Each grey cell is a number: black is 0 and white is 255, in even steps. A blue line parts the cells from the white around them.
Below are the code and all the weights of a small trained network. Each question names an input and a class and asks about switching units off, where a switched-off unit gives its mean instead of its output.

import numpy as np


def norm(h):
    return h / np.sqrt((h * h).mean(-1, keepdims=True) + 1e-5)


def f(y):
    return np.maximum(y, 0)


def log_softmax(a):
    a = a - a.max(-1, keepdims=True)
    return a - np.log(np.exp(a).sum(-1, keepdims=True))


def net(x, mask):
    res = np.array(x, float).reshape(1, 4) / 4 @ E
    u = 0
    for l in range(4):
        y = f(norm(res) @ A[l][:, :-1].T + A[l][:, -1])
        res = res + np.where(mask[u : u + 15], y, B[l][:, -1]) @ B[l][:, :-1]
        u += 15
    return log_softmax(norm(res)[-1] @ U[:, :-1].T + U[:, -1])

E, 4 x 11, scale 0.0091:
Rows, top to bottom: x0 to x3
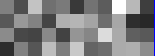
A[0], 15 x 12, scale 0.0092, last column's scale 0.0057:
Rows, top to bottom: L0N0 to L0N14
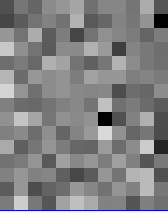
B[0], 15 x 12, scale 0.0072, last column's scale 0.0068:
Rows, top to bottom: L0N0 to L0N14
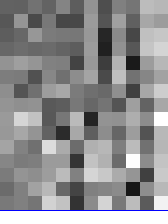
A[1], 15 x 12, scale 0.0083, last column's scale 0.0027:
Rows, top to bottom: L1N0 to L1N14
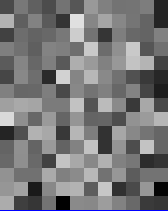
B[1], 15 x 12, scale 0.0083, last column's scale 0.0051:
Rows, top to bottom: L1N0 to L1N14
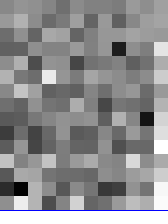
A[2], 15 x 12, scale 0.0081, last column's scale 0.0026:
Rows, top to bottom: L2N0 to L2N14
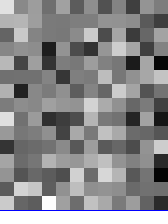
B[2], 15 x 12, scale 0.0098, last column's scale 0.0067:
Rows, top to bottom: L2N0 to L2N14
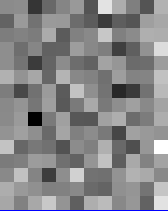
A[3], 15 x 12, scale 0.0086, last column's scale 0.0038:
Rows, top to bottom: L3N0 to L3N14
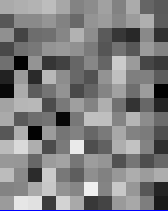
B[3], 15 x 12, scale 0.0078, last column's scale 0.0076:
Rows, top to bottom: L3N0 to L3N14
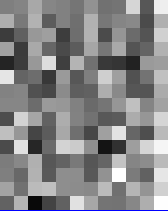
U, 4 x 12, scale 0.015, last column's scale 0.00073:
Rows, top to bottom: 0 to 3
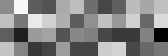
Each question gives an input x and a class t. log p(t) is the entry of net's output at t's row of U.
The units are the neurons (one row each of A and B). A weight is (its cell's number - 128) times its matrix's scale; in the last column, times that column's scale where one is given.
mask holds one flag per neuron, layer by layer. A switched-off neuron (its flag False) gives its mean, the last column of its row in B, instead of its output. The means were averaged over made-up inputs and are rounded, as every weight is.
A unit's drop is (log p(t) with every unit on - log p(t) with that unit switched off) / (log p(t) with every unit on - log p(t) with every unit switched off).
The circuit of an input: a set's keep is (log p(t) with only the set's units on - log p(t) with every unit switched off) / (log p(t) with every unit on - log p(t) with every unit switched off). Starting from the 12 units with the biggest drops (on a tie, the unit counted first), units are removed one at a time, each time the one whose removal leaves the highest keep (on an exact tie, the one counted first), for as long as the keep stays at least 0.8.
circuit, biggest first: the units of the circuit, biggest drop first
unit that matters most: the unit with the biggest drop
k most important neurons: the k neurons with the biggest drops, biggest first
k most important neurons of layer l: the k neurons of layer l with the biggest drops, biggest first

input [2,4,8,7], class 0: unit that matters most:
L1N14
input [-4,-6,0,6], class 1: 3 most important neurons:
L0N10, L0N12, L0N3
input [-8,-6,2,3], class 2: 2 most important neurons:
L1N13, L0N14
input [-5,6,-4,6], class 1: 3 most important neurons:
L0N14, L0N3, L0N2
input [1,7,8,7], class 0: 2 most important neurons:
L1N14, L0N9
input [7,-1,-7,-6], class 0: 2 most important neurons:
L0N8, L1N13
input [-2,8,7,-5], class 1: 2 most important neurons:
L1N5, L0N14
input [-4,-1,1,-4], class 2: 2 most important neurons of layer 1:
L1N13, L1N8
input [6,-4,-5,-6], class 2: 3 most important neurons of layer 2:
L2N6, L2N14, L2N3
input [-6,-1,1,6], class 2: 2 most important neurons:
L1N13, L2N10
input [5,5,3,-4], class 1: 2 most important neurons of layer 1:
L1N5, L1N13
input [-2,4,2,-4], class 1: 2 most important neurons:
L0N14, L1N5
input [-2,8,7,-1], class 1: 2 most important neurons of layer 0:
L0N14, L0N11
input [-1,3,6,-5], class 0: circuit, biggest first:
L1N14
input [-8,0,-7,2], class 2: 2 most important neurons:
L1N13, L1N14
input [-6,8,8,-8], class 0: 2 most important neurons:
L0N9, L1N14
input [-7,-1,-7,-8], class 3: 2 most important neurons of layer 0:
L0N3, L0N6
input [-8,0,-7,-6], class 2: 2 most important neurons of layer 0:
L0N6, L0N3
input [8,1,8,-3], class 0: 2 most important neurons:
L1N14, L0N14
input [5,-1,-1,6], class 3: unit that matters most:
L1N13
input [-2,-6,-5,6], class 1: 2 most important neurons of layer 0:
L0N12, L0N10
